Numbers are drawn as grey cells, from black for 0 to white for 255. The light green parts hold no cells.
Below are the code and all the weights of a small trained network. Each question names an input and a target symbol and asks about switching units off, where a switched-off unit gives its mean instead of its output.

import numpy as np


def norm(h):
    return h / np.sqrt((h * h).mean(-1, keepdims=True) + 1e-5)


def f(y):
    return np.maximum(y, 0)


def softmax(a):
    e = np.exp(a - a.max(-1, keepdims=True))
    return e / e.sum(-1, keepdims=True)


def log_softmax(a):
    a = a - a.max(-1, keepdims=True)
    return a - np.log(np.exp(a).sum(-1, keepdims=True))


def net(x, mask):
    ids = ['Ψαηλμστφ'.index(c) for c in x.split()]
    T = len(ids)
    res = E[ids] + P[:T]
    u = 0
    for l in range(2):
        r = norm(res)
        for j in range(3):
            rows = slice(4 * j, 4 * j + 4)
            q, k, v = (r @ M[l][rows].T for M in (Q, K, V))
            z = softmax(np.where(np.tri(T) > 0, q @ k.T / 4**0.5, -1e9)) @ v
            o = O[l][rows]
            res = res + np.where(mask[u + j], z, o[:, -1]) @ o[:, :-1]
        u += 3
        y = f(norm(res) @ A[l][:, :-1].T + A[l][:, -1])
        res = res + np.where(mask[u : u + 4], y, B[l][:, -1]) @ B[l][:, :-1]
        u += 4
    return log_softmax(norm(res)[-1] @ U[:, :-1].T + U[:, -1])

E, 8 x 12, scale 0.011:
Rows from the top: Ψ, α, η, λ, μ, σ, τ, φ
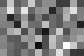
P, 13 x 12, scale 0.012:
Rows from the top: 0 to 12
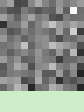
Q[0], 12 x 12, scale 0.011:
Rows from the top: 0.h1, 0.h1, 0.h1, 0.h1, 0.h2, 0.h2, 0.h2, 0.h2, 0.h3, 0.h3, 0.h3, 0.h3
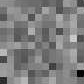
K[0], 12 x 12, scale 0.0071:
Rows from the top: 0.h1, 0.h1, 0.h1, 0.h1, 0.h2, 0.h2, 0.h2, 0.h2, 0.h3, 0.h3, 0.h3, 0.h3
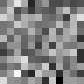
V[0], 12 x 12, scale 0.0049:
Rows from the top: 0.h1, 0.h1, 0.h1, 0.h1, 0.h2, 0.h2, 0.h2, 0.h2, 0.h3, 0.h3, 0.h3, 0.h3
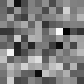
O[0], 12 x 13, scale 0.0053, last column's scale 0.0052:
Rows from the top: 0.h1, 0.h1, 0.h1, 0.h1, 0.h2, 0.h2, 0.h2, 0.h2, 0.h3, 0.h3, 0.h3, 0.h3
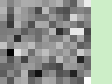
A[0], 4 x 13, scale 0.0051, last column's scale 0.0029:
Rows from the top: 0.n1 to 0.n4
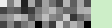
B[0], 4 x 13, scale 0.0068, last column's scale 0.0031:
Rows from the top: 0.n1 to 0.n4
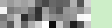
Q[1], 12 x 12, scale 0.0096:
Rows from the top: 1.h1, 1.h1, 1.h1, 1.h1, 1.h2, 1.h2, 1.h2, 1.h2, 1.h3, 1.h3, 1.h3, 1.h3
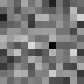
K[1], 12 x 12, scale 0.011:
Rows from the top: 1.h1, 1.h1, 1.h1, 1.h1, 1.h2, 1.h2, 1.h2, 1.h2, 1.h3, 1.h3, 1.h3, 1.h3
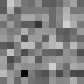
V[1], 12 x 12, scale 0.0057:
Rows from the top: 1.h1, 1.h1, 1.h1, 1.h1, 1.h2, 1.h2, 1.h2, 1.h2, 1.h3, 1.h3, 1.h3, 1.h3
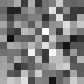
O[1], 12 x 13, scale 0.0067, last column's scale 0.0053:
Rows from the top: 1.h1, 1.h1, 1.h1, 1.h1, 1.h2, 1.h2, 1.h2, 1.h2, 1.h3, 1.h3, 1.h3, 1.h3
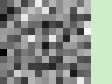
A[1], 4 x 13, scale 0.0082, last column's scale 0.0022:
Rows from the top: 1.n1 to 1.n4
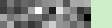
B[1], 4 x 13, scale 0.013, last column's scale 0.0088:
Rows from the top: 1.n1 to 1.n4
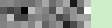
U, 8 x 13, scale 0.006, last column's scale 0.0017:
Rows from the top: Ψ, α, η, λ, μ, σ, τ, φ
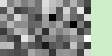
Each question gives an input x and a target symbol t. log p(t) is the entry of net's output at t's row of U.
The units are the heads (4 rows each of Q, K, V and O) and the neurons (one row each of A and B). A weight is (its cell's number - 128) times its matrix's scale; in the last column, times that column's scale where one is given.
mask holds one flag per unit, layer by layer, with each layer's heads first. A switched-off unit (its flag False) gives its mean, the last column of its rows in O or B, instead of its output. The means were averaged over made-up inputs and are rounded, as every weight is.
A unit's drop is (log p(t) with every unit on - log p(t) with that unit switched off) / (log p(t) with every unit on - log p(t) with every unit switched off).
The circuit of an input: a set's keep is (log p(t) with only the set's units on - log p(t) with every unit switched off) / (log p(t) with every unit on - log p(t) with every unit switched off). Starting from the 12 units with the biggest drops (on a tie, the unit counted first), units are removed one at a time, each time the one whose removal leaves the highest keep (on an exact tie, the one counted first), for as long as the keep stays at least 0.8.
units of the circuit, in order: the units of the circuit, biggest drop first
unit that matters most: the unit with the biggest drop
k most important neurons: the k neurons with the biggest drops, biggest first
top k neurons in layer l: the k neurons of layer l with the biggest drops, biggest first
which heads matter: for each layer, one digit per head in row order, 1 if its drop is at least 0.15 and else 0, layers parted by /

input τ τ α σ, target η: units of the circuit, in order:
[1.h2]
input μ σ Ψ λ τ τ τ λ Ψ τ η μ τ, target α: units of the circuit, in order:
[1.h2 1.n2]
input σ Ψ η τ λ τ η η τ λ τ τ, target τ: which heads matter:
000 / 001
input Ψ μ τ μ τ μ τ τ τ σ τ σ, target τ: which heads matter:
010 / 001
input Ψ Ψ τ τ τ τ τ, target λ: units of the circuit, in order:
[1.n4 1.n2]
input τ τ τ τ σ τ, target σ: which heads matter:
100 / 100
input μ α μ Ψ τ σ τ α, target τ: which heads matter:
000 / 100
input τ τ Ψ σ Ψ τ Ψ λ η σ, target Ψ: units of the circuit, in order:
[1.h2 1.n2]
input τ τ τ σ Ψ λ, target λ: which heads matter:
100 / 000
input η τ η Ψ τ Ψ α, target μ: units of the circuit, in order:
[1.h2 1.h3]
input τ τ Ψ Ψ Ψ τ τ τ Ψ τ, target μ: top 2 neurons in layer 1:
[1.n2 1.n1]
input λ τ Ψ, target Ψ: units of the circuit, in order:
[1.h1 1.n2]
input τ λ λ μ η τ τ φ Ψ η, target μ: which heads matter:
000 / 011
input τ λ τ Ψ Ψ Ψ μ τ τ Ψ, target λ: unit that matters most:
0.h1
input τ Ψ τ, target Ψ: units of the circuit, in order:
[1.n2 1.h1]
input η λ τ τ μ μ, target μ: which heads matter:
000 / 110
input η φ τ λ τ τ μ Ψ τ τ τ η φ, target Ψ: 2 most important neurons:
[1.n2 0.n2]
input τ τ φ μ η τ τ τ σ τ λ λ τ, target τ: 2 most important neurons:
[1.n3 1.n2]
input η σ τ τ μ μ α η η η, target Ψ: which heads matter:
000 / 010
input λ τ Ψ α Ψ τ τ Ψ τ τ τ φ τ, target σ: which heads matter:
000 / 011
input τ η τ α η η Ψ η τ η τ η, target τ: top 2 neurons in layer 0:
[0.n1 0.n3]
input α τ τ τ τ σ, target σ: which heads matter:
000 / 100
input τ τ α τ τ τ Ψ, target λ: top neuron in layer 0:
[0.n1]
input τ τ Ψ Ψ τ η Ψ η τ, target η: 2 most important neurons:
[0.n1 1.n2]
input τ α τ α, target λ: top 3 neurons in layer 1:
[1.n4 1.n2 1.n1]
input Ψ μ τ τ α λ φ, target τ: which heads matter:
000 / 010
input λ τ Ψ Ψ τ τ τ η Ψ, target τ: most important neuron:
[1.n2]
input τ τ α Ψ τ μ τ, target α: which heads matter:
000 / 011
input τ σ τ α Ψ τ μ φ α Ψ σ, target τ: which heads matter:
000 / 100
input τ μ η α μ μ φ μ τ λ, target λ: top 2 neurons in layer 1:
[1.n4 1.n1]
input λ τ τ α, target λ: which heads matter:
000 / 000
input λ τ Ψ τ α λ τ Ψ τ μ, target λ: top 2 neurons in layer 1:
[1.n1 1.n2]
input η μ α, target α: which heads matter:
000 / 001
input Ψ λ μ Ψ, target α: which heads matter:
000 / 011
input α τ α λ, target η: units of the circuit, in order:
[1.h2]
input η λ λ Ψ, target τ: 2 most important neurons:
[1.n3 0.n3]
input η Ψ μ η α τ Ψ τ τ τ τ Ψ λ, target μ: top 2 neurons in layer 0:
[0.n3 0.n4]
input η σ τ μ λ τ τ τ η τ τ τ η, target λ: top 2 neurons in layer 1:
[1.n4 1.n2]
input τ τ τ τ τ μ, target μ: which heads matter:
100 / 110
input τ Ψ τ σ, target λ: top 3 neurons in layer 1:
[1.n1 1.n4 1.n2]
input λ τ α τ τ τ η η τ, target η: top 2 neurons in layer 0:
[0.n1 0.n3]
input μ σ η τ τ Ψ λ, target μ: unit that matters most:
1.h2
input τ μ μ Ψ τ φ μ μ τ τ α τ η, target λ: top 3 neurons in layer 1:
[1.n4 1.n1 1.n2]
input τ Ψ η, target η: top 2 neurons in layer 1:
[1.n2 1.n4]
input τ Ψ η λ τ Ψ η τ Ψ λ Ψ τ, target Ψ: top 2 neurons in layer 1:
[1.n2 1.n1]
